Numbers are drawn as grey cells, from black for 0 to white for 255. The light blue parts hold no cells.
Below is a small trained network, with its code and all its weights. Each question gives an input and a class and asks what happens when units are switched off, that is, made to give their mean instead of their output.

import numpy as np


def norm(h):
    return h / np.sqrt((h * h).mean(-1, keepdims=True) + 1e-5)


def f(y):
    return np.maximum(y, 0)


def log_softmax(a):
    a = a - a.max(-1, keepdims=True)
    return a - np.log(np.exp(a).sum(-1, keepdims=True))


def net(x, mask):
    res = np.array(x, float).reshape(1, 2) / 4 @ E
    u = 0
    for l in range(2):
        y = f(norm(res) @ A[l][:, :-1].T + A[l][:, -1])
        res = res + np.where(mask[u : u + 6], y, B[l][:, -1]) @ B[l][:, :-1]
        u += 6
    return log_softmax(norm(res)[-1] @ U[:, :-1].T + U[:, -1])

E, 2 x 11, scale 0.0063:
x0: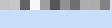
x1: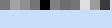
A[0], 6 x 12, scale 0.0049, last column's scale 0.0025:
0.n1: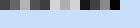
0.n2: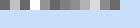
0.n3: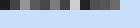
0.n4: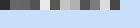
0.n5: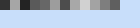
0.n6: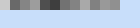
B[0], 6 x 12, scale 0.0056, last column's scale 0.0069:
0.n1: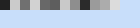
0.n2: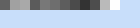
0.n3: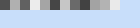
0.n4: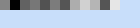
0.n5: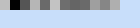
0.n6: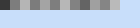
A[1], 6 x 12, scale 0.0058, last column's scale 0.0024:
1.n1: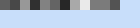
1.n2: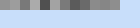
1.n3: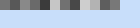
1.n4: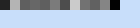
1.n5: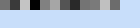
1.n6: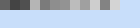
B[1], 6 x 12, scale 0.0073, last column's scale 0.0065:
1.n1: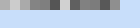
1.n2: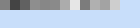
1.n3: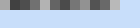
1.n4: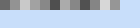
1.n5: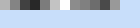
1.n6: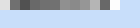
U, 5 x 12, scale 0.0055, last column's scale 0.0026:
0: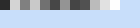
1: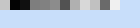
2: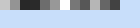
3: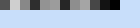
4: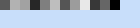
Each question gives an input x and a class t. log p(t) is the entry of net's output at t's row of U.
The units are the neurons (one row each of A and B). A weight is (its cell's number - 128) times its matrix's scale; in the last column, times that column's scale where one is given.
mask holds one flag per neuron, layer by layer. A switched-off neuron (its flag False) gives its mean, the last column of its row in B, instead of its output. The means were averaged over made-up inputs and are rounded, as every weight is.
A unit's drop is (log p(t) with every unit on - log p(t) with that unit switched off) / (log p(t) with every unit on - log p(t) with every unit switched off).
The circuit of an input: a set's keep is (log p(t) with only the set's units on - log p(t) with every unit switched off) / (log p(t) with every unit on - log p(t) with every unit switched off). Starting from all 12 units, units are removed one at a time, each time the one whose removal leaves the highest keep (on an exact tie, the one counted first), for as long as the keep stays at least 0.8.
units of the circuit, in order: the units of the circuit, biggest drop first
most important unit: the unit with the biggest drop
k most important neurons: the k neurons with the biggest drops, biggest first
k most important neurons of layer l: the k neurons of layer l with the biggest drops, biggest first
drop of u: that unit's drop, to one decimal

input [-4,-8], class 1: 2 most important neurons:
0.n4, 0.n2
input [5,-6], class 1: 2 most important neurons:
0.n4, 0.n1
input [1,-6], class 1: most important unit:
0.n2
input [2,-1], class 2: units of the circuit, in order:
1.n5, 0.n3, 0.n2
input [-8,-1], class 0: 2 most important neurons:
0.n1, 0.n3
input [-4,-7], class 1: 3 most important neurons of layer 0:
0.n4, 0.n2, 0.n6
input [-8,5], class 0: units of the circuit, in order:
0.n3, 1.n4
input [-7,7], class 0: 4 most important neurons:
0.n3, 0.n4, 0.n1, 1.n4
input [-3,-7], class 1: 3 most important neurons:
0.n4, 0.n2, 1.n6
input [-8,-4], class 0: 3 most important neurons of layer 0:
0.n1, 0.n3, 0.n5
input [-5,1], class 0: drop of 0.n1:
0.1
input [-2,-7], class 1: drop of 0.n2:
0.2
